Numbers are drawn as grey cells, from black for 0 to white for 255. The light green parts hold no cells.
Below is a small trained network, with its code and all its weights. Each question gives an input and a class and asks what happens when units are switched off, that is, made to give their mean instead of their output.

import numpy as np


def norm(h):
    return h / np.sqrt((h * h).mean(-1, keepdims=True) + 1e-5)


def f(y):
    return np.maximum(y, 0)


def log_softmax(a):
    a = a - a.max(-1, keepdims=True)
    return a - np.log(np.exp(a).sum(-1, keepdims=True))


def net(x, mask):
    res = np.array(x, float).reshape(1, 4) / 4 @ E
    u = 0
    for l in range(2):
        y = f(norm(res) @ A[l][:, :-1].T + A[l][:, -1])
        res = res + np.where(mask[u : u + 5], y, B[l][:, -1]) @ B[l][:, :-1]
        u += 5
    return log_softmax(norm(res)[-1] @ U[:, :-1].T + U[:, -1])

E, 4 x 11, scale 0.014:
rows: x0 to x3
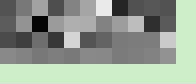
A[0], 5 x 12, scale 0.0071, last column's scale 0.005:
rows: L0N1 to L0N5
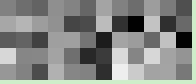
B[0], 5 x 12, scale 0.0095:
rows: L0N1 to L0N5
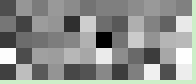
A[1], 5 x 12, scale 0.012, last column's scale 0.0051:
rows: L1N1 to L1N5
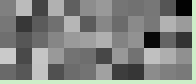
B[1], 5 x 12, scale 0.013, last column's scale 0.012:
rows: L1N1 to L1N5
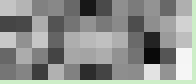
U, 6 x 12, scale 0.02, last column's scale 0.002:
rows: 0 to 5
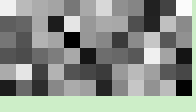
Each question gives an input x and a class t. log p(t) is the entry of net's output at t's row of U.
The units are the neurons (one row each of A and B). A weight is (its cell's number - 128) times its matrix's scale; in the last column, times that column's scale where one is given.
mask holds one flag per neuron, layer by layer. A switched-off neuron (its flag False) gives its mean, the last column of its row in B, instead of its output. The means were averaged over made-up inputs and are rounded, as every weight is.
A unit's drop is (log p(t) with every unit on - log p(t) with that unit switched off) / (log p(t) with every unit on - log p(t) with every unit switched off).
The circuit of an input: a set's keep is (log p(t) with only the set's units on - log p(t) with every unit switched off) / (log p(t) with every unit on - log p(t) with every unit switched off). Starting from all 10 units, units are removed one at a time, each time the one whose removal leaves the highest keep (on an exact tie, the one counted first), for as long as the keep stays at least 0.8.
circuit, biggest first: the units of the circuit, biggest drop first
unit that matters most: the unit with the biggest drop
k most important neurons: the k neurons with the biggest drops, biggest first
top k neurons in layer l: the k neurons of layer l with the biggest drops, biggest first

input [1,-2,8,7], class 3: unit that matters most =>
L0N4
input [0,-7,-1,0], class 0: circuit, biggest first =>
L1N4, L1N2
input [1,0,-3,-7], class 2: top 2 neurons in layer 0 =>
L0N4, L0N2
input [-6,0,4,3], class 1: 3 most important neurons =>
L0N4, L1N5, L1N4
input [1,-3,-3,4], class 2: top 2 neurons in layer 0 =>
L0N2, L0N4
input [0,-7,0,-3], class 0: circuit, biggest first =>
L1N4, L1N2
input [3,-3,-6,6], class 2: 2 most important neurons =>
L0N2, L0N4
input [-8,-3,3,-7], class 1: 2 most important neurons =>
L0N4, L1N4
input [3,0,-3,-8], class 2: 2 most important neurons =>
L0N4, L0N2
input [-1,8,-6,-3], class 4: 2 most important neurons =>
L0N4, L1N1
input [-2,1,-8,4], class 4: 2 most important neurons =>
L1N1, L1N3
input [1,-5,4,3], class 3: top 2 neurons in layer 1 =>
L1N5, L1N3
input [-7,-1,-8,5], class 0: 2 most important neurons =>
L0N4, L1N5
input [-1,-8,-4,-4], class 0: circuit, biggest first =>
L1N4
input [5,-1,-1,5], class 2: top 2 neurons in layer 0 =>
L0N2, L0N4
